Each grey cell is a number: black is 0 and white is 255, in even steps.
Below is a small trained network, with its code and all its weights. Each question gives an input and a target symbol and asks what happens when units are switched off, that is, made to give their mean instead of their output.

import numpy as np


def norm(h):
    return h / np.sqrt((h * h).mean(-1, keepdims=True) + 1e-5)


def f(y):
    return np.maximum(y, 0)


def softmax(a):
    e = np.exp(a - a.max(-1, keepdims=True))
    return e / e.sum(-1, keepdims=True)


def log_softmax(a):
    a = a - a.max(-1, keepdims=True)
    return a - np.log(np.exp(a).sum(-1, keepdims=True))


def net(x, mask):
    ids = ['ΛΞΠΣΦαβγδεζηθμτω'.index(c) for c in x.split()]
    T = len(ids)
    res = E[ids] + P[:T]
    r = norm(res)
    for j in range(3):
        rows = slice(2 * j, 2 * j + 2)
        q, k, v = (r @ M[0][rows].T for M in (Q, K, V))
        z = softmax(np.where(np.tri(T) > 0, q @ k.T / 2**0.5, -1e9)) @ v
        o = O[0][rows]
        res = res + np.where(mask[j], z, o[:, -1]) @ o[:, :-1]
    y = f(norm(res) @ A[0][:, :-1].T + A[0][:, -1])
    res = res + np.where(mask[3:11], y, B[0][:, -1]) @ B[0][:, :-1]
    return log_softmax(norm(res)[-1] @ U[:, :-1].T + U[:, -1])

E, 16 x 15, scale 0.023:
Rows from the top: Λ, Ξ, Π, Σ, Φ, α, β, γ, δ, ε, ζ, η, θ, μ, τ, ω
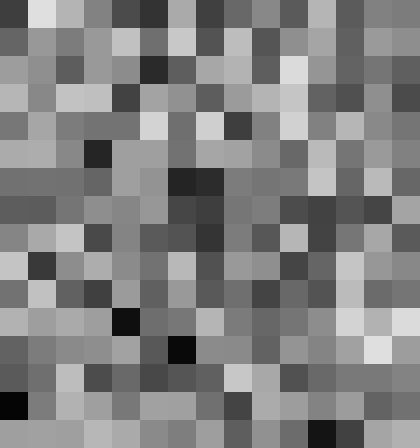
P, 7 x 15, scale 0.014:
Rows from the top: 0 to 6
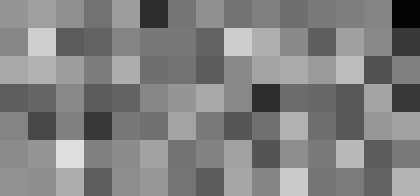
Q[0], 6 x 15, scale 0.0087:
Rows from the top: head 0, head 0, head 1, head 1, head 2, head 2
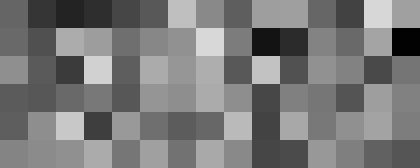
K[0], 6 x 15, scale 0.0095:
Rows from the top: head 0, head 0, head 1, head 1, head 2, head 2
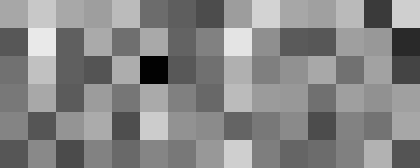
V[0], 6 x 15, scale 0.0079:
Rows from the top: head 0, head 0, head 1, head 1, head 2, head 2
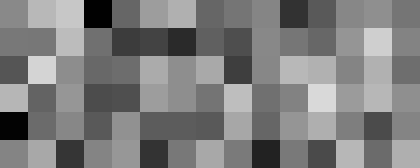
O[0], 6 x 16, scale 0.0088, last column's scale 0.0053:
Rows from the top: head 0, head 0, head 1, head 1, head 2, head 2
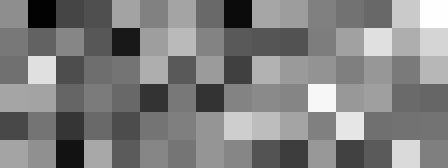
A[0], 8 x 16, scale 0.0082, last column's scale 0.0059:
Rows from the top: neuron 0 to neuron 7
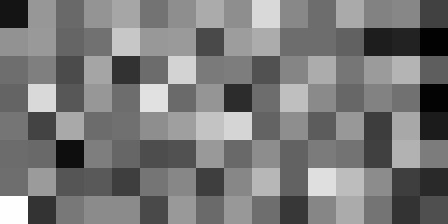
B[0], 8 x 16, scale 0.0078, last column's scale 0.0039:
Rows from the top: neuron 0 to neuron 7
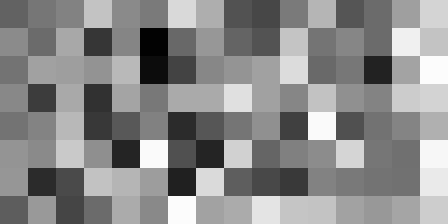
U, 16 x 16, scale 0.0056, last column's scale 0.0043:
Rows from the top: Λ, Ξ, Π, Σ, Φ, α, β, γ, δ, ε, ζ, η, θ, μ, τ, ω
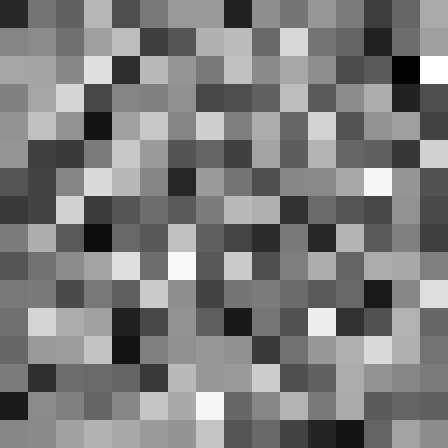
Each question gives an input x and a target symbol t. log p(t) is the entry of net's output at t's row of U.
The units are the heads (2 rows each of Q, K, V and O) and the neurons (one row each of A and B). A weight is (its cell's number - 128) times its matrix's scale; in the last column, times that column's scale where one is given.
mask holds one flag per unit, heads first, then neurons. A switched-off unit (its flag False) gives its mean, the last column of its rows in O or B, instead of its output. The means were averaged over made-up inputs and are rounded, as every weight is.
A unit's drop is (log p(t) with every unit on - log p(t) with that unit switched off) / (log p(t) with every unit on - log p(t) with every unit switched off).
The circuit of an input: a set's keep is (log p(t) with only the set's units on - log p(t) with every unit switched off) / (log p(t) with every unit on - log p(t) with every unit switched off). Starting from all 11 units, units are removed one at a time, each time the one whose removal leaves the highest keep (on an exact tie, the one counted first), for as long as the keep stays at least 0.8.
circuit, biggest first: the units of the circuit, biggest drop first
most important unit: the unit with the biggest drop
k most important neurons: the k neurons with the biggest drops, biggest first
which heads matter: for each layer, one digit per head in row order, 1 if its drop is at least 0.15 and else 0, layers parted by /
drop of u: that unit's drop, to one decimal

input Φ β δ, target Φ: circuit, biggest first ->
[head 1; neuron 3]
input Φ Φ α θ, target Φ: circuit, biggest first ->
[head 1; neuron 3]
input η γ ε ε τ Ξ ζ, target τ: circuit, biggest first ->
[head 2; head 1]
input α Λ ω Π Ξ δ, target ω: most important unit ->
head 2
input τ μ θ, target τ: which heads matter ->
011
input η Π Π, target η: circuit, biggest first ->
[head 2; head 0]
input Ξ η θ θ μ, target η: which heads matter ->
011
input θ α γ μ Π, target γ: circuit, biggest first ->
[head 1; neuron 4]
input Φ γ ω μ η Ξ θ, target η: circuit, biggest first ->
[head 2; head 1]
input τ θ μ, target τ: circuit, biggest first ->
[head 1; head 2]
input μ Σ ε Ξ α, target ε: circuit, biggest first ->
[head 1; neuron 7]
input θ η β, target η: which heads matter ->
101
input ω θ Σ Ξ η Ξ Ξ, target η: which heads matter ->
011
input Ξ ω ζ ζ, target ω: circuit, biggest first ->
[head 2; head 1]
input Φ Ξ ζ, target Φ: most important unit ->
head 1
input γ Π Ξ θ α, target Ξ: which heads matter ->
100
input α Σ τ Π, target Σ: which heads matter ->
001
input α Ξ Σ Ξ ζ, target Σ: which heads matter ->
001
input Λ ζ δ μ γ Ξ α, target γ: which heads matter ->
010
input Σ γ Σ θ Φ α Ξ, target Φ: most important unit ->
head 1
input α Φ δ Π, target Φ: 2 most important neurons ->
[neuron 3; neuron 2]
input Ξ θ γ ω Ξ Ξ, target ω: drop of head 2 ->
0.4
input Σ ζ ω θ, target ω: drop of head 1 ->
0.3
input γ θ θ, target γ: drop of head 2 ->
0.1
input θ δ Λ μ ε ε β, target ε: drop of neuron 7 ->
0.3
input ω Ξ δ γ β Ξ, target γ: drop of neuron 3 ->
0.0
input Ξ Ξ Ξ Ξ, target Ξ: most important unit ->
neuron 1
